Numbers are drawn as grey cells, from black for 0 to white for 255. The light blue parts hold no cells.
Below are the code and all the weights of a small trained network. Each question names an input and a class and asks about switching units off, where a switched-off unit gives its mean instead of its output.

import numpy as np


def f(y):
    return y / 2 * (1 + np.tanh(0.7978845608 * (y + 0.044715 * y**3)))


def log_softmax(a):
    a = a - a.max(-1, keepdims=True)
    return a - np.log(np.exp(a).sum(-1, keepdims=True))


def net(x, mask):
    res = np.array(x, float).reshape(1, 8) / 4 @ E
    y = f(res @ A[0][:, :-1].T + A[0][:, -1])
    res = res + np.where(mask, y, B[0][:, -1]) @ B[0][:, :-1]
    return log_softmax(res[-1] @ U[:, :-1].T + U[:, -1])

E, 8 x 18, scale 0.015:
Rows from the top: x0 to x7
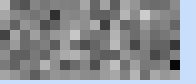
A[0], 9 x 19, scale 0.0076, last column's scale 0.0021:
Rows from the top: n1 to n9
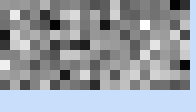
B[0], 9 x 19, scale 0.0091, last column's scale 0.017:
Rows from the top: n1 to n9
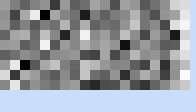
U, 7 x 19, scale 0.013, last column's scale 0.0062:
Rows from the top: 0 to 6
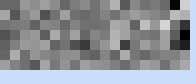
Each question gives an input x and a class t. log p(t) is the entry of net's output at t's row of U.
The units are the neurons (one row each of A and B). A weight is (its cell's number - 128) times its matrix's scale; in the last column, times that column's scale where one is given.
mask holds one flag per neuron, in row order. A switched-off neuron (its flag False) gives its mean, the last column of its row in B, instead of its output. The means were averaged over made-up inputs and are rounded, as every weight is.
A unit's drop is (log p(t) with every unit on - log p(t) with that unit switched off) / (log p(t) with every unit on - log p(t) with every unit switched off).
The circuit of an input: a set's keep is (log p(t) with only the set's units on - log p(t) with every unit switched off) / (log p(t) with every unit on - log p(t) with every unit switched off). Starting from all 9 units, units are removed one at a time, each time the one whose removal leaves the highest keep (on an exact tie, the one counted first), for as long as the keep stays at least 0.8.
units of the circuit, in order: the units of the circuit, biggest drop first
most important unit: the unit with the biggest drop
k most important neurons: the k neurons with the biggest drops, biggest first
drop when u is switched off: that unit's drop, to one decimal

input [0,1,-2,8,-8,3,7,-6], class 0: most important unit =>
n3
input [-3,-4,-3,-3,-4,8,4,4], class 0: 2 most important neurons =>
n3; n1
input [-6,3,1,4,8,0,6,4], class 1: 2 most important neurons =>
n2; n1
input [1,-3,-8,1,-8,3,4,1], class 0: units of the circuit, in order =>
n3; n1
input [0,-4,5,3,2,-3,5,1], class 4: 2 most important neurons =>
n3; n6
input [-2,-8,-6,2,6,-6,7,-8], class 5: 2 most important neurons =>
n9; n1
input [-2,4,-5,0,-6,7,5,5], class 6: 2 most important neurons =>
n2; n7
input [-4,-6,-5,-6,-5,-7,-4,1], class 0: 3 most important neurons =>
n4; n3; n1
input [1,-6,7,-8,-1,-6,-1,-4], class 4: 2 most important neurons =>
n4; n3
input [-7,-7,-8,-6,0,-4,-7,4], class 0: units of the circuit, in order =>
n4; n3
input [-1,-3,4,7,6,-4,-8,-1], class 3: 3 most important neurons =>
n4; n2; n8
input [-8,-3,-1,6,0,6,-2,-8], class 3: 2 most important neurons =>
n4; n2
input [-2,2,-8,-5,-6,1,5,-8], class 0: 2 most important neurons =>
n3; n1
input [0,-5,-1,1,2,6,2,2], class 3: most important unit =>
n5
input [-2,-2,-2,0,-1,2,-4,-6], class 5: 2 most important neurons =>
n8; n5
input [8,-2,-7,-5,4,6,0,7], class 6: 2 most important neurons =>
n2; n7
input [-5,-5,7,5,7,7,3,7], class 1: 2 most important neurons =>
n1; n2
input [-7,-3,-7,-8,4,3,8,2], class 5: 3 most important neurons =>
n9; n8; n1
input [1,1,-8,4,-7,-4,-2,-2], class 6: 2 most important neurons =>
n8; n2
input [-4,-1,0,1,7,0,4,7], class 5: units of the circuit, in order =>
n9
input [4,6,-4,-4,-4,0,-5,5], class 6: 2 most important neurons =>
n7; n2
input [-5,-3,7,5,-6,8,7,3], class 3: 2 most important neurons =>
n8; n3
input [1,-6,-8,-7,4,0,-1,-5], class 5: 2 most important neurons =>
n8; n4
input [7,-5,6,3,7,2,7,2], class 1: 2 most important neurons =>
n1; n4
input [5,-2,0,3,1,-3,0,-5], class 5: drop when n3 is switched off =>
0.1
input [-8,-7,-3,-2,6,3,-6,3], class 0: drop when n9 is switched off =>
0.0
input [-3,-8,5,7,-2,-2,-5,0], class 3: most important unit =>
n2
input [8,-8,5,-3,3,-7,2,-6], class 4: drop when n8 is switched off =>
0.1
